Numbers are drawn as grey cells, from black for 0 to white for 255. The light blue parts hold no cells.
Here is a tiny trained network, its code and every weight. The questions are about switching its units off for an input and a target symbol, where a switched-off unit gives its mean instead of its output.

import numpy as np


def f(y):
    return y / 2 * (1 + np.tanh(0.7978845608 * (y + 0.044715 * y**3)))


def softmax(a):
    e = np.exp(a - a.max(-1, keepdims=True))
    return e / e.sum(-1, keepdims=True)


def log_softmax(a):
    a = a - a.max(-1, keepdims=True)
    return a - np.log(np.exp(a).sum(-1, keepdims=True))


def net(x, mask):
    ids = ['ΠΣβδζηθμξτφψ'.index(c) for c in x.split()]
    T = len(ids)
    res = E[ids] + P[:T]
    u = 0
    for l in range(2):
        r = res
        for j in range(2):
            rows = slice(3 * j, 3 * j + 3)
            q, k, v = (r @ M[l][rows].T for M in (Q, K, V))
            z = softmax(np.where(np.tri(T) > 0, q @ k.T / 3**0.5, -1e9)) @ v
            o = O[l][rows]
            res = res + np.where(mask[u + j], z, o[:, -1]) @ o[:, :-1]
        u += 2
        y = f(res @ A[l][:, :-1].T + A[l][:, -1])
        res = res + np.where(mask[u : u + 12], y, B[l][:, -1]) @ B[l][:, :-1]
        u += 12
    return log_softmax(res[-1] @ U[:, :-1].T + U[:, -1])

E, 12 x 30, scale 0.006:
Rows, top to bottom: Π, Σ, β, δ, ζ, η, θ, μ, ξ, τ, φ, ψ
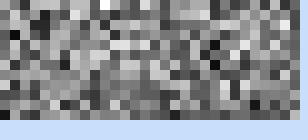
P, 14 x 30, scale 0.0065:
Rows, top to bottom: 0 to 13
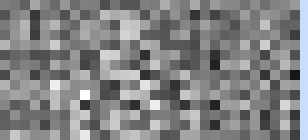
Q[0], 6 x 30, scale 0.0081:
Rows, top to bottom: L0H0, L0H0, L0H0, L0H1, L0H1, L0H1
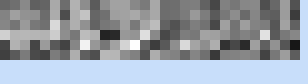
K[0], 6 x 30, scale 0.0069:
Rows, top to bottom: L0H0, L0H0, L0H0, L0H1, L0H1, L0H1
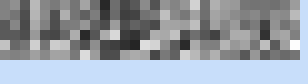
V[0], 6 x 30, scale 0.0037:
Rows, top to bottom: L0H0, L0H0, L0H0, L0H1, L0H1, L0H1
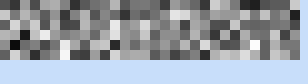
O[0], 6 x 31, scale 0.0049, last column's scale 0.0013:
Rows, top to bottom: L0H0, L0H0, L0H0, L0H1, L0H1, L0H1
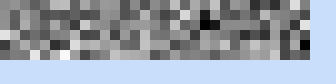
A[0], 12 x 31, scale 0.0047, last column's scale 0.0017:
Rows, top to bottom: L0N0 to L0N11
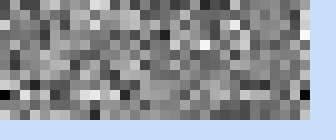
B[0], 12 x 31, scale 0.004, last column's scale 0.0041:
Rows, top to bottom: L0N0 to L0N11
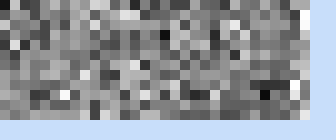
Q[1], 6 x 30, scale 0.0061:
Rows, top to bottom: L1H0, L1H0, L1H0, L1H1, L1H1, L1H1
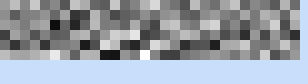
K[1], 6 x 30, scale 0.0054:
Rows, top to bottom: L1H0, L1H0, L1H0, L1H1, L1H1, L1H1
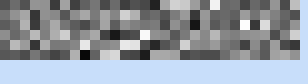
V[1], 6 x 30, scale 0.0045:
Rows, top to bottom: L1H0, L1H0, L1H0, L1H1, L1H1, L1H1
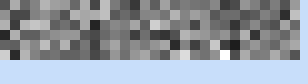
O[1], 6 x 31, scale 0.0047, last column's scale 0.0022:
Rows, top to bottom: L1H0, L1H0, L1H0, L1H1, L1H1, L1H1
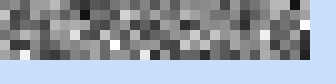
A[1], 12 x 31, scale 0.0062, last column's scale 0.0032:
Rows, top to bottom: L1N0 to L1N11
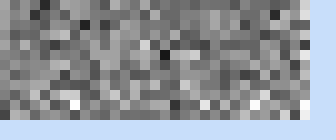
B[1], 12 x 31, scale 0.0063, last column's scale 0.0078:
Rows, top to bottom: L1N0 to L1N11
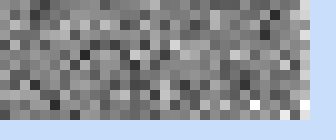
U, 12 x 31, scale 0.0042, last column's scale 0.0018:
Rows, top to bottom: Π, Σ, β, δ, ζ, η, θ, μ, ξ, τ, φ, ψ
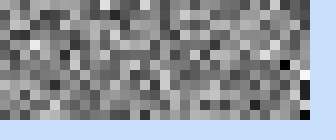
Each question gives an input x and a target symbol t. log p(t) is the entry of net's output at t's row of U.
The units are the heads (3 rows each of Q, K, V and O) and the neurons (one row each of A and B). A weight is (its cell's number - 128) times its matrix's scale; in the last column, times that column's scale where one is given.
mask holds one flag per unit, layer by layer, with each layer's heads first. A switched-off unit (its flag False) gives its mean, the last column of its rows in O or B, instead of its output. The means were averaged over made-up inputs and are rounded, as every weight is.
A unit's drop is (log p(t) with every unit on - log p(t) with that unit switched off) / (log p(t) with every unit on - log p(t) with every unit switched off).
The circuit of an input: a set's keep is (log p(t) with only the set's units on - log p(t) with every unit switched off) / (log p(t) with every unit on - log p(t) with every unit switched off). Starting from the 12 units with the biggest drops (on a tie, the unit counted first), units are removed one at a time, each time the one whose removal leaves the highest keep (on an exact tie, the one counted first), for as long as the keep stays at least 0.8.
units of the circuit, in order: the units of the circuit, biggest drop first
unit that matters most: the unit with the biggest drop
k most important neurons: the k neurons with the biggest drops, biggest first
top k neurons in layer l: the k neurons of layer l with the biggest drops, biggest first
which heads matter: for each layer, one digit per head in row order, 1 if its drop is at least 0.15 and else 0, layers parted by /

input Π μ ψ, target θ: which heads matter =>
01 / 00
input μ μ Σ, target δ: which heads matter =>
00 / 01
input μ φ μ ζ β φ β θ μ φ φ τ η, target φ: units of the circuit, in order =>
(L0H1; L1N10)
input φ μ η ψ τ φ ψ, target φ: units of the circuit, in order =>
(L0H0; L1N10)
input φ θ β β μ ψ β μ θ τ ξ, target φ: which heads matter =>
10 / 00
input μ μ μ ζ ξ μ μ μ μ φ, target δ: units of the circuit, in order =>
(L1H1; L0N11; L0N3)
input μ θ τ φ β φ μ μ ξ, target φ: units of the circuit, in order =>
(L1N10; L0H1)
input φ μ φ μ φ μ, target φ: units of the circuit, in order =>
(L1N10; L0H0)
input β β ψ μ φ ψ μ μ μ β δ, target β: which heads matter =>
00 / 10
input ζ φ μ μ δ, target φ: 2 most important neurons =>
(L1N10; L0N3)
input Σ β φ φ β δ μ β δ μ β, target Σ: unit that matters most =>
L0H0
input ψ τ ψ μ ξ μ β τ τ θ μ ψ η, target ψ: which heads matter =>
10 / 11
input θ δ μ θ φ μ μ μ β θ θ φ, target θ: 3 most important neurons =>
(L1N11; L1N6; L0N2)
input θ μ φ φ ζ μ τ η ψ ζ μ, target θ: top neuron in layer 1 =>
(L1N11)
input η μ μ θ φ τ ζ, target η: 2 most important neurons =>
(L1N8; L0N0)
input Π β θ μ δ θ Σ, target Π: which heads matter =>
01 / 10
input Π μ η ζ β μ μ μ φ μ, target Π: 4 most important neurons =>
(L1N2; L0N8; L0N11; L1N11)
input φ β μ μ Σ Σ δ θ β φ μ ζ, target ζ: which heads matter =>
01 / 00
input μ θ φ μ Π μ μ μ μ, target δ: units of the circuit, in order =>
(L1H1; L1N9; L0N3)
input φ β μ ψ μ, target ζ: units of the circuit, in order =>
(L0H1; L1N1)
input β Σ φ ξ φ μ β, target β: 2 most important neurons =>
(L1N7; L0N2)
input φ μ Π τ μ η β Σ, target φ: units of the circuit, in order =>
(L0H0; L1N10)
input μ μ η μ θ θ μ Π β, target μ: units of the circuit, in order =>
(L1H0; L1H1; L1N5)
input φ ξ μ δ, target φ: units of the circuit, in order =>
(L1N10; L0H0)
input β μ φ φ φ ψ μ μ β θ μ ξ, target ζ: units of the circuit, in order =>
(L0H1; L1N1; L1H1)
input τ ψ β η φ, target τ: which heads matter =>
10 / 01
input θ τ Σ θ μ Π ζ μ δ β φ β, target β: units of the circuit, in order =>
(L0N9; L0H1)
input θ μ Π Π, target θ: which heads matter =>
01 / 10
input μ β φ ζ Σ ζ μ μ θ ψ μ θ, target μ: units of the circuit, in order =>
(L1H1; L1H0; L1N5)
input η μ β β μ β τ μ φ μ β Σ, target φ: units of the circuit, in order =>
(L0H1; L1N10)
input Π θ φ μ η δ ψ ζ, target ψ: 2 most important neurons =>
(L0N0; L0N7)
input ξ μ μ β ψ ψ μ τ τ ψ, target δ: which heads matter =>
00 / 01
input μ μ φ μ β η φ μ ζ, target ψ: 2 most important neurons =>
(L0N0; L1N9)
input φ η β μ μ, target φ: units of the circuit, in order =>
(L0H0; L1N10)
